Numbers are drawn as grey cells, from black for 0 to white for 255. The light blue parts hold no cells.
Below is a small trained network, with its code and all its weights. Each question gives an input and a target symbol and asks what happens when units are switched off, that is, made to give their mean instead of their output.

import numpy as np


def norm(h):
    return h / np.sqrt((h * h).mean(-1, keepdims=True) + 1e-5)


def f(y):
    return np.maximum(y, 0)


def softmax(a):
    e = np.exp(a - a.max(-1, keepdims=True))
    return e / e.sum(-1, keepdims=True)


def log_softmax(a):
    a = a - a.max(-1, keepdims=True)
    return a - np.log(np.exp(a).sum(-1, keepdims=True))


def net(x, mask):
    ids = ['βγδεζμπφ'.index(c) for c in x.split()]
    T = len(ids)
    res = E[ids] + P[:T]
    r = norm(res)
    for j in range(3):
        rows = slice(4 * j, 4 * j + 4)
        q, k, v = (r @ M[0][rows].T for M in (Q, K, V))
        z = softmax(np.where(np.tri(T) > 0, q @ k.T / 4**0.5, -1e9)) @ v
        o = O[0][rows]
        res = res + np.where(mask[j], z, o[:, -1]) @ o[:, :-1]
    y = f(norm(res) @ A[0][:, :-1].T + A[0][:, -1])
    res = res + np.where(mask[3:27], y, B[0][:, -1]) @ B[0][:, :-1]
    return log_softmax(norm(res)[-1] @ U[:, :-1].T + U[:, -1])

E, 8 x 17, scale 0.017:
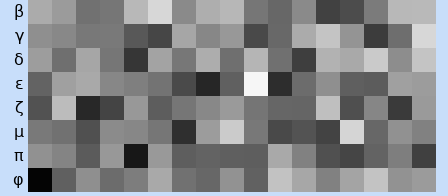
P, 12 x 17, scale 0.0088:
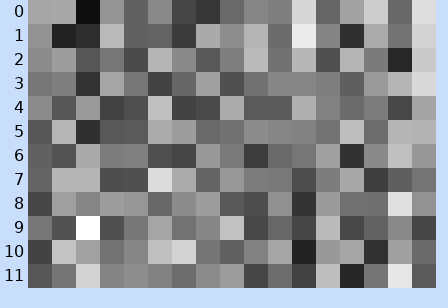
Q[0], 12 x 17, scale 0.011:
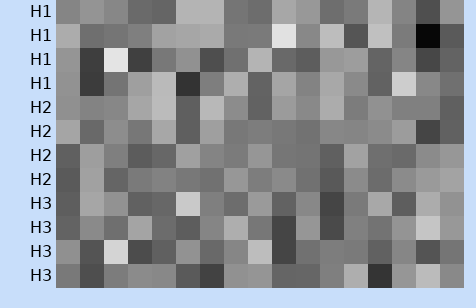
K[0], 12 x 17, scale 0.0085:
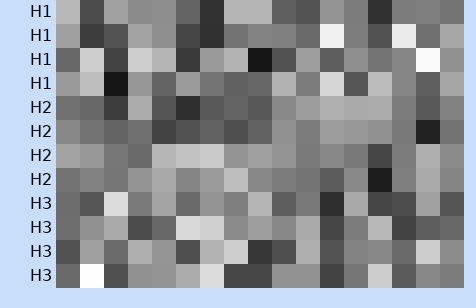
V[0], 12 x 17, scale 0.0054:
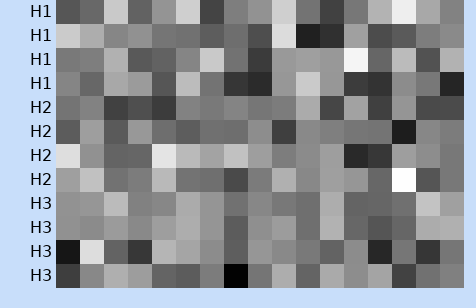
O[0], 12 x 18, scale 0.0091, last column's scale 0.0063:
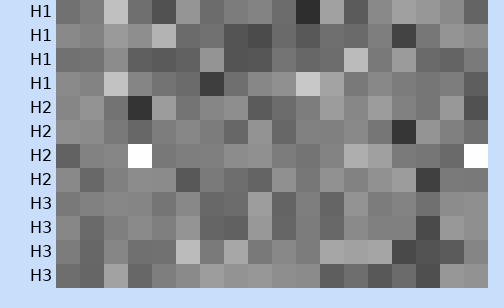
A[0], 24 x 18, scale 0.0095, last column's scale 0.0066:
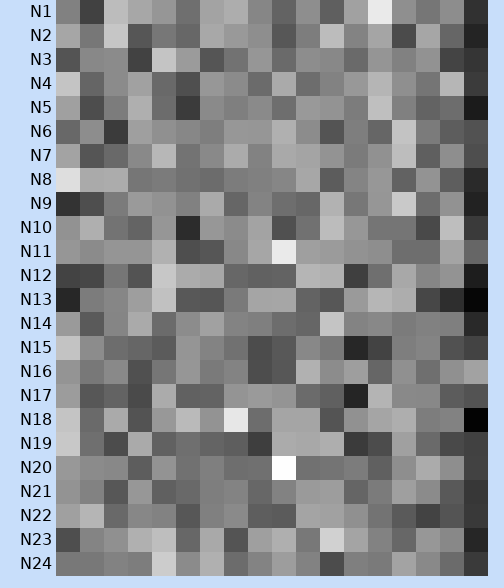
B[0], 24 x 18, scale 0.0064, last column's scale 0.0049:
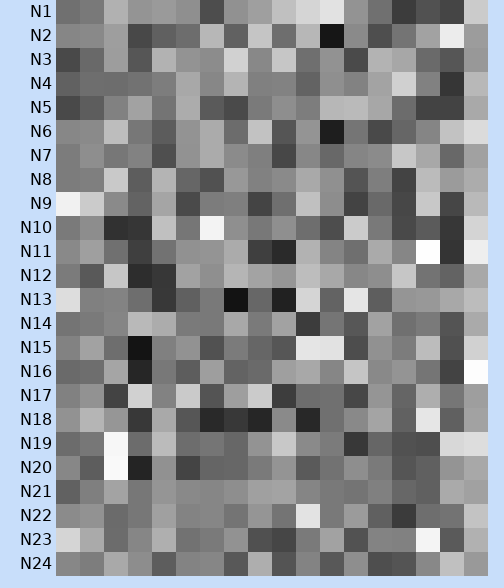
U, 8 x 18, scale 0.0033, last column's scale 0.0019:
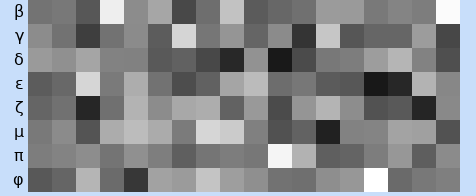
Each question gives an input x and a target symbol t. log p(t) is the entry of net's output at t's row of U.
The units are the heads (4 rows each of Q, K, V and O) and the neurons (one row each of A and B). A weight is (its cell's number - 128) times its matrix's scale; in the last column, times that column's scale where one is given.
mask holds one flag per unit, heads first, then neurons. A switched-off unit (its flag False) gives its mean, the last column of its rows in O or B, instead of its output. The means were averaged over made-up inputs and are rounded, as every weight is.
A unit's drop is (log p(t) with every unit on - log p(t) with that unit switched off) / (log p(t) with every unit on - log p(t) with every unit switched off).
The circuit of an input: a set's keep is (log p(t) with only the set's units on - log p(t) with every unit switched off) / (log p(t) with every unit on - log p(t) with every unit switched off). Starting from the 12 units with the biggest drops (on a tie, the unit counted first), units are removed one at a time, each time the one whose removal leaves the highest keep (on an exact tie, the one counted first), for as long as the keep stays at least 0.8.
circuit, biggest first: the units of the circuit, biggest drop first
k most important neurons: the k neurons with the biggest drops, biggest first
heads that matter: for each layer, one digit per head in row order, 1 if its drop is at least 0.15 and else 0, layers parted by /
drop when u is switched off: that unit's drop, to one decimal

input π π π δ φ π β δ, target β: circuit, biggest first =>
[H3 H2]
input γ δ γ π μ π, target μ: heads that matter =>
100
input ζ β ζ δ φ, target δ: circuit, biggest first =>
[H1 H3]
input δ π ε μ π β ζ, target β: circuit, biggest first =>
[H2 H3]
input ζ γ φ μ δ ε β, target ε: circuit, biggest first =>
[H3]
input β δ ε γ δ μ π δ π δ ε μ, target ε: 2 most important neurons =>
[N1 N11]
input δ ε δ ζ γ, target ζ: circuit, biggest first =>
[H1 H3]
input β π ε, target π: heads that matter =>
100
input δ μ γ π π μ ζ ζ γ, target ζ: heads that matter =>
101
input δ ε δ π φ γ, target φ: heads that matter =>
100
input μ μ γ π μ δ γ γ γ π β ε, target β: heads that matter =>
011
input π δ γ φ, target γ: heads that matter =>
100
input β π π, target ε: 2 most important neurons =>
[N19 N21]
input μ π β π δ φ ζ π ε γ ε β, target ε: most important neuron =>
[N11]
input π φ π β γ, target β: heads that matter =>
011
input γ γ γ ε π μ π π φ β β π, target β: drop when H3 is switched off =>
0.2
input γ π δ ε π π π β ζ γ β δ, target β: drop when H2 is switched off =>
0.2
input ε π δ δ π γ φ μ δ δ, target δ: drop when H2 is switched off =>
0.1
